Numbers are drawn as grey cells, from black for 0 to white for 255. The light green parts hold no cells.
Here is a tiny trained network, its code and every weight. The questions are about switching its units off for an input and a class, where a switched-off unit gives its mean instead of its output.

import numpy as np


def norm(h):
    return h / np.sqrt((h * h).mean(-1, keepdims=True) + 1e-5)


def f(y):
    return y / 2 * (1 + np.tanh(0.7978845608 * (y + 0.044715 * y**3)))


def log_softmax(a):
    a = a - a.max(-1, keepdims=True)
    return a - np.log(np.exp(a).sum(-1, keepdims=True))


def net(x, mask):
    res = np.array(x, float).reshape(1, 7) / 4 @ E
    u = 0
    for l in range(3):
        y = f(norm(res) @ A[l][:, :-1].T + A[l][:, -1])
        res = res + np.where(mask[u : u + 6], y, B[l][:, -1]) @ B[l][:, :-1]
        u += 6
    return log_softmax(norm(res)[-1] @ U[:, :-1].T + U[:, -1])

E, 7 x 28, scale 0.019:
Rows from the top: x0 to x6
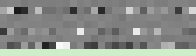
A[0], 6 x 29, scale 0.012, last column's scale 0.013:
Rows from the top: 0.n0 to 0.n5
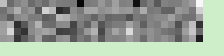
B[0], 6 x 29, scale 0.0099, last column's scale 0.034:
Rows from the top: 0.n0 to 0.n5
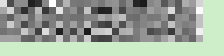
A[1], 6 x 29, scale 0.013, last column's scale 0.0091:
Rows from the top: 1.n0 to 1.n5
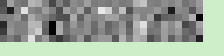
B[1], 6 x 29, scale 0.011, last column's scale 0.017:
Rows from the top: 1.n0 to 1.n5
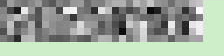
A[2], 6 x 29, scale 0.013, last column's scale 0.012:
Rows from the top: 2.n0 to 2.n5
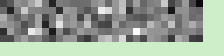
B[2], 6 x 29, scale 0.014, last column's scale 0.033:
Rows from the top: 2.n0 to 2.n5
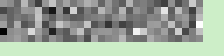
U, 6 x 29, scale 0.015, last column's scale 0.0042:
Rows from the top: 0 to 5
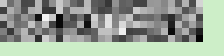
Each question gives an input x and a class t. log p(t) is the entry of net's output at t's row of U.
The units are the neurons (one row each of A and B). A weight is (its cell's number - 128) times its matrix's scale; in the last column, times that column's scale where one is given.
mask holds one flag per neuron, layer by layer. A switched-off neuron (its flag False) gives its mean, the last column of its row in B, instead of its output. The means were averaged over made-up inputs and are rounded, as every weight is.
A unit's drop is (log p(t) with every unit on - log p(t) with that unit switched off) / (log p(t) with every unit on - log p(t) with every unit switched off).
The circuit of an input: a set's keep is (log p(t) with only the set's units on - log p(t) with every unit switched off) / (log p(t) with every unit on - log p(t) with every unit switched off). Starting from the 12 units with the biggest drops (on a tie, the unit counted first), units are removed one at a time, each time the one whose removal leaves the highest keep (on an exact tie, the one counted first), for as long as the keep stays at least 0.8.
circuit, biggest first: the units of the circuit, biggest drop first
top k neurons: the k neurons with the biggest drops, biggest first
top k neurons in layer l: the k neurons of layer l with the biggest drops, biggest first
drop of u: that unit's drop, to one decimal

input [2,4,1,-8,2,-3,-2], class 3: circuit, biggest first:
0.n4
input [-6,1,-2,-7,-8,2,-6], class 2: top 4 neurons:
0.n4; 2.n3; 0.n3; 0.n5
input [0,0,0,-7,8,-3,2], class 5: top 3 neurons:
0.n1; 0.n0; 0.n3
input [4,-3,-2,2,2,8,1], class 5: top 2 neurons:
0.n1; 0.n0
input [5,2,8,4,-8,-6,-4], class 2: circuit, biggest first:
0.n4; 2.n3
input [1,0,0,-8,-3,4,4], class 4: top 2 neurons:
0.n1; 0.n2
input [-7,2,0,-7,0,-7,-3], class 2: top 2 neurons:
0.n4; 0.n1
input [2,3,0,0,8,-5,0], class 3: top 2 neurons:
0.n1; 0.n0
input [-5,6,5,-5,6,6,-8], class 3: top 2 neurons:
0.n4; 0.n0
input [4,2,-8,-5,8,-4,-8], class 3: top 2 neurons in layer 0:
0.n4; 0.n0
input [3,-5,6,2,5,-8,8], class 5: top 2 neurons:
0.n0; 0.n1
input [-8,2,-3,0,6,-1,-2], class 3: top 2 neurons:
0.n4; 0.n0
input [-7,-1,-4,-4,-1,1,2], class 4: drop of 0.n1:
0.6
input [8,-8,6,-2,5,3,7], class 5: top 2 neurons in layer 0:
0.n0; 0.n1
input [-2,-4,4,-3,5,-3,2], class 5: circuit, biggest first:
0.n1
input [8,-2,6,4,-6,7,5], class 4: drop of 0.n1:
0.7
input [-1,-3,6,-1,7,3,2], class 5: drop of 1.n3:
0.0
